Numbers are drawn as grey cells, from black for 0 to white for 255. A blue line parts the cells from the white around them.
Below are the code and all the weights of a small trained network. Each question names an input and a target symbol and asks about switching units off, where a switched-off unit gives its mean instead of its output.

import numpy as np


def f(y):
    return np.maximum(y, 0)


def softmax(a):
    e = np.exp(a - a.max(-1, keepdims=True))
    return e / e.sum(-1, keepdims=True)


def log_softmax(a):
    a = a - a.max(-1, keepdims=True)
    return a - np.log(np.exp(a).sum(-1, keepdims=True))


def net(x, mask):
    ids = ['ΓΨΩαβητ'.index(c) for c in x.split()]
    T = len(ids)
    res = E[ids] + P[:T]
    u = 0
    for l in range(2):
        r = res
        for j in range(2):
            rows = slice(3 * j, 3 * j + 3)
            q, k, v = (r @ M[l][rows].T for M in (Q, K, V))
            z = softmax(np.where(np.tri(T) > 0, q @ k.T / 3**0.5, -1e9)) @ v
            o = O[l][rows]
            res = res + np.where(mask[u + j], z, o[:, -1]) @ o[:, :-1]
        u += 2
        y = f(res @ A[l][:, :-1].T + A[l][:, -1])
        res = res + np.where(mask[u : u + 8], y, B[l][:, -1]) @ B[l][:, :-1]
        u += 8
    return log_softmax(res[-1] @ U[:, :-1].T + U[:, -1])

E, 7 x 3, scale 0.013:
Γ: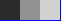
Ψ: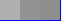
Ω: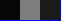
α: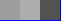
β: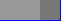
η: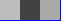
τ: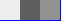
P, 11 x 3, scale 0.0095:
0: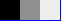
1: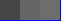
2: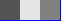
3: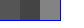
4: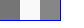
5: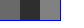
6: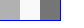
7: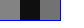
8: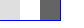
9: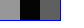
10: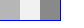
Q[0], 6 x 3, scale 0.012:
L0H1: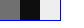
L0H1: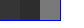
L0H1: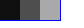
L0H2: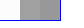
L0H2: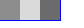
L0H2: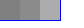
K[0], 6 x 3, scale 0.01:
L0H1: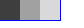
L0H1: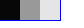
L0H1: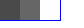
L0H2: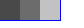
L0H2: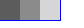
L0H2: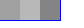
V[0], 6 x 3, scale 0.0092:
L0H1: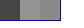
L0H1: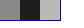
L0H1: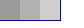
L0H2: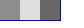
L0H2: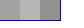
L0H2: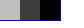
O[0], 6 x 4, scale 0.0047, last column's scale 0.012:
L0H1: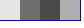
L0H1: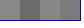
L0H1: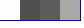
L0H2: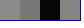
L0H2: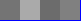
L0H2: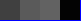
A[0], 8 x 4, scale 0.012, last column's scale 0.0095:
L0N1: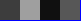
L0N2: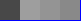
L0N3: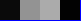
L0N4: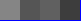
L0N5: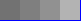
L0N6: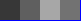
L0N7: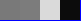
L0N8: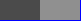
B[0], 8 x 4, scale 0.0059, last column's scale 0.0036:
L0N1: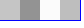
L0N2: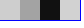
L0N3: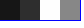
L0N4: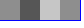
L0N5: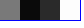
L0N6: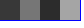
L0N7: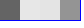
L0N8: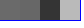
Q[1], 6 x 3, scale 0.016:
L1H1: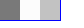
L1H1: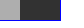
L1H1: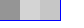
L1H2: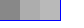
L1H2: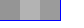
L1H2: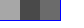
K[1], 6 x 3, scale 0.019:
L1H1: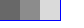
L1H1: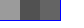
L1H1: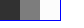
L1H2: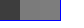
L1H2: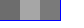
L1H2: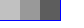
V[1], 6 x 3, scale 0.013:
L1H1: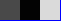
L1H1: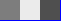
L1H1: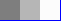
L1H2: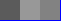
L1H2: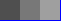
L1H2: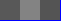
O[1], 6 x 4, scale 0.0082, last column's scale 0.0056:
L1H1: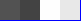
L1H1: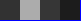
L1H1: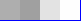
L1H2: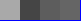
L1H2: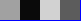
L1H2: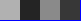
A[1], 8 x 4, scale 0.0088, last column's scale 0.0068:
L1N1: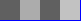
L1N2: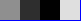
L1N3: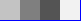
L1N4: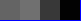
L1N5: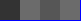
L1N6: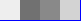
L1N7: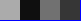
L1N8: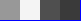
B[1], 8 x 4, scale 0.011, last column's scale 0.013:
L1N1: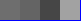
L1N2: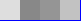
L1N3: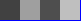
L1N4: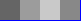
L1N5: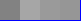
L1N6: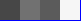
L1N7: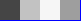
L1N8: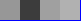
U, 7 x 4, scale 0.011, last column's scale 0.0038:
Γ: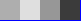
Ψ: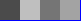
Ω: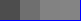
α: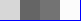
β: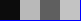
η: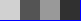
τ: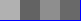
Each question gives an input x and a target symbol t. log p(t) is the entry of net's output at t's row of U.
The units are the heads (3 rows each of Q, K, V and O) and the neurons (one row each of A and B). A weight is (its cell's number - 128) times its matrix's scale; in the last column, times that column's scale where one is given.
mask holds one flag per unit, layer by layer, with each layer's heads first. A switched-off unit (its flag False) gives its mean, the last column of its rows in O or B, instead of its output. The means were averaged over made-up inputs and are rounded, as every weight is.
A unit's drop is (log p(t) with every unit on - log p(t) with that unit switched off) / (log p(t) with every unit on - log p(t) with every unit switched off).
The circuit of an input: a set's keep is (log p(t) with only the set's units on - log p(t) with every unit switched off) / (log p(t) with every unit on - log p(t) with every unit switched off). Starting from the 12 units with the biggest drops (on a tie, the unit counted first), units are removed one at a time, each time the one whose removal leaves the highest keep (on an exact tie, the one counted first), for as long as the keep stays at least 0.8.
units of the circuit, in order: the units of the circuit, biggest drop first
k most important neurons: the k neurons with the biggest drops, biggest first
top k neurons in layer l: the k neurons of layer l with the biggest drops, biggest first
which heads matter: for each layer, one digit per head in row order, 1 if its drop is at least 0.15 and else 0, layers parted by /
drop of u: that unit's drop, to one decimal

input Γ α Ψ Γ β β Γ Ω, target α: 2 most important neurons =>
[L1N2, L0N1]
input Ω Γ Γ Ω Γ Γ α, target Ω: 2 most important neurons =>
[L0N3, L0N1]
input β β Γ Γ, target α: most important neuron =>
[L1N2]
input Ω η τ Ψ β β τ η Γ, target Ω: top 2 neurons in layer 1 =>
[L1N7, L1N2]
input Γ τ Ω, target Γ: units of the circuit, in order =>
[L1H1, L0N1]
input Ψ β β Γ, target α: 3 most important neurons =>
[L1N2, L1N6, L1N7]
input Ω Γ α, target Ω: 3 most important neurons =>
[L0N3, L1N7, L0N1]
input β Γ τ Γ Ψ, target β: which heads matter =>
00 / 10
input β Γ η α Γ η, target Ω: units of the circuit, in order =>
[L0H1, L1H1, L1N7, L1N6]
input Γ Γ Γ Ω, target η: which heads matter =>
01 / 10
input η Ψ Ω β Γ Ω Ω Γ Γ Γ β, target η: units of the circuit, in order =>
[L1H1, L0H2]
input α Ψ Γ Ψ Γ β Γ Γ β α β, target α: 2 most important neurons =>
[L1N8, L0N2]
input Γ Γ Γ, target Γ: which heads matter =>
11 / 10
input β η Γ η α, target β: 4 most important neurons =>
[L1N3, L1N2, L1N1, L0N1]
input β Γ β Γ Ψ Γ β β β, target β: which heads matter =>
00 / 00
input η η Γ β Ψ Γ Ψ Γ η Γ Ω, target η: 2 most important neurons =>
[L0N1, L1N3]
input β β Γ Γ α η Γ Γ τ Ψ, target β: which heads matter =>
00 / 01
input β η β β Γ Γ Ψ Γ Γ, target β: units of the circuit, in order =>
[L1N2, L1H1]
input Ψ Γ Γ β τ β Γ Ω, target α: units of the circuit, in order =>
[L1N2]
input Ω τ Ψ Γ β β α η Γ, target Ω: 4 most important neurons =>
[L0N3, L0N1, L1N7, L1N2]
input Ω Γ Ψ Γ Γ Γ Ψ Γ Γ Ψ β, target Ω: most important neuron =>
[L0N3]
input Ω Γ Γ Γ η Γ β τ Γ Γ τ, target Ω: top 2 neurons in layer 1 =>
[L1N7, L1N6]
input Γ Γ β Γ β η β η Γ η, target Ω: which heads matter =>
01 / 10
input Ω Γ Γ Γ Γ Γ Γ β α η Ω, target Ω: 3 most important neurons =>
[L0N1, L0N3, L1N7]
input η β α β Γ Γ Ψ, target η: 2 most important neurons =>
[L1N3, L0N2]
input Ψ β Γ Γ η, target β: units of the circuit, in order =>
[L1N2, L1N6]
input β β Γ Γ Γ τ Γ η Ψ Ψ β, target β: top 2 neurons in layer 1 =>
[L1N3, L1N2]
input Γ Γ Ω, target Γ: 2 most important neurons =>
[L0N1, L0N7]
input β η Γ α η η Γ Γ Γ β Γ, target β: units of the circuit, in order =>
[L1N2]
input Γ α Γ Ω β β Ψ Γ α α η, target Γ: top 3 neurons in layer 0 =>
[L0N7, L0N1, L0N8]
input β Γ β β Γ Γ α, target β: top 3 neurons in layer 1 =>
[L1N3, L1N2, L1N6]
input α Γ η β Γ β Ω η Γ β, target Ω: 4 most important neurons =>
[L0N1, L0N8, L0N2, L1N7]
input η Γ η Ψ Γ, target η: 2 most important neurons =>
[L1N3, L0N7]
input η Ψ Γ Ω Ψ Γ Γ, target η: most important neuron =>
[L1N3]
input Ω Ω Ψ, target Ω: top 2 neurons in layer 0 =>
[L0N3, L0N1]
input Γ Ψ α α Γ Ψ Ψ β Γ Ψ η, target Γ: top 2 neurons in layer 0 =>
[L0N7, L0N8]
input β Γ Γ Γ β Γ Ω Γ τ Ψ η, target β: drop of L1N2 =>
0.2
